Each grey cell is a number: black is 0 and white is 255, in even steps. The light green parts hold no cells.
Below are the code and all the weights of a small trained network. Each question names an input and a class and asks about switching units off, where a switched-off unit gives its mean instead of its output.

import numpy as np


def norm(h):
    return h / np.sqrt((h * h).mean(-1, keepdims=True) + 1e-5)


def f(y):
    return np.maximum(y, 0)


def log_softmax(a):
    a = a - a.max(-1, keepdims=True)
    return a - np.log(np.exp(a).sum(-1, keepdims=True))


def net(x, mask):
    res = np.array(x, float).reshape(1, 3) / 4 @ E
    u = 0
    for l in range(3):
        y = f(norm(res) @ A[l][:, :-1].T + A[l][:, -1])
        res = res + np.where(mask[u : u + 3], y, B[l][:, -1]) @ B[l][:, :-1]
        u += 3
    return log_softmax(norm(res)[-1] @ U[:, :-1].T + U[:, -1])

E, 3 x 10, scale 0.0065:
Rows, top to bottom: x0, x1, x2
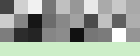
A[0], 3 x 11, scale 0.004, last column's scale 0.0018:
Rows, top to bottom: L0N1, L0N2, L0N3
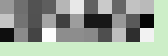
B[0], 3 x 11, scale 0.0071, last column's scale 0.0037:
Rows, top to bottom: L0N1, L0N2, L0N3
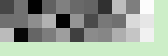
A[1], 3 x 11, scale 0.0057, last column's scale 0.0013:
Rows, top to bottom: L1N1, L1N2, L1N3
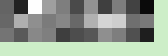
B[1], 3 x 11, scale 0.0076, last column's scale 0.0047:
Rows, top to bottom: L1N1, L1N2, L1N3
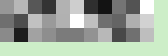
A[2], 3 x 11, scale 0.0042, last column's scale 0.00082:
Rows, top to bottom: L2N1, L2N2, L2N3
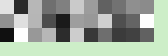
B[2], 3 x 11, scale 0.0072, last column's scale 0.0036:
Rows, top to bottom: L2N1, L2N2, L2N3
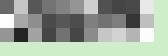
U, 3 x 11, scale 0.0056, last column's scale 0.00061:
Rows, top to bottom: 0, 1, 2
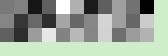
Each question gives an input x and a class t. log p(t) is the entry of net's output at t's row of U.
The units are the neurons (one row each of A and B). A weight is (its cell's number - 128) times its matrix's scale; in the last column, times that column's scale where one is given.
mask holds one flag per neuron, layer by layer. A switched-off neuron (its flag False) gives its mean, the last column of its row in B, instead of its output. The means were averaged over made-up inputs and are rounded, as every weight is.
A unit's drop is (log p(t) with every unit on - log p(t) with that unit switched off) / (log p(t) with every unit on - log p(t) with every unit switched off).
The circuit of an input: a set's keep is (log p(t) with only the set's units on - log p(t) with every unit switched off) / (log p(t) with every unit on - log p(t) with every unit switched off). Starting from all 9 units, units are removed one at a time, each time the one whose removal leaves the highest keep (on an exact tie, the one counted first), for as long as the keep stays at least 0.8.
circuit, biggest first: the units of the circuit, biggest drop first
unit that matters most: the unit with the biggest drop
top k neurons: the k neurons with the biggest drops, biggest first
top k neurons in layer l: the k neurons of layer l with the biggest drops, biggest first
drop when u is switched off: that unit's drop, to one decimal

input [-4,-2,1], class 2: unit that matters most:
L0N2
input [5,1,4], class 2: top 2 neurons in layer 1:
[L1N2; L1N1]
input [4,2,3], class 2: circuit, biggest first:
[L1N1; L1N2]
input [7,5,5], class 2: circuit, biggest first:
[L1N2; L1N1]
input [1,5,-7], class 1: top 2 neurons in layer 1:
[L1N1; L1N2]
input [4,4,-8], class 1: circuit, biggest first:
[L2N3; L2N2; L1N2]
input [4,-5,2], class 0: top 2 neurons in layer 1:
[L1N1; L1N3]
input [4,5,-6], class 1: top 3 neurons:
[L2N3; L1N1; L0N3]
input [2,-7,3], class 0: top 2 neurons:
[L1N1; L2N3]
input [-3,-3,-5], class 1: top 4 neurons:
[L2N3; L0N3; L1N2; L2N2]
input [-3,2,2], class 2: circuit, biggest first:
[L1N1; L0N2]
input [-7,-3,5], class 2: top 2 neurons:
[L0N2; L1N3]
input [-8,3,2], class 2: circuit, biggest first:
[L0N2; L1N1]
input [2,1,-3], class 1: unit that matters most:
L0N3
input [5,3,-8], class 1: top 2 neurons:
[L2N3; L2N2]
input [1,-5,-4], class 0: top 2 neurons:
[L1N1; L0N2]
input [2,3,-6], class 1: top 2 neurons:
[L2N3; L1N1]
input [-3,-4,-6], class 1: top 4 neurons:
[L2N3; L0N3; L1N2; L2N2]
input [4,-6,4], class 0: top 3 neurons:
[L1N1; L2N3; L1N3]
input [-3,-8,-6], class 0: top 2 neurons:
[L1N1; L0N2]
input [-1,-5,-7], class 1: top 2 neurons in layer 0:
[L0N3; L0N1]
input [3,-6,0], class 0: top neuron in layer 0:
[L0N3]
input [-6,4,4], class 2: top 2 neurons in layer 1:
[L1N1; L1N3]
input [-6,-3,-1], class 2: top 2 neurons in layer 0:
[L0N2; L0N1]
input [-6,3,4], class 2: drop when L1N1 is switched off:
0.4
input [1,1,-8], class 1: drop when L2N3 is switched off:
0.4
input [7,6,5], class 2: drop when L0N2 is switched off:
-0.2
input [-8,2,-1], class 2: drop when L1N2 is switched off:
-0.1
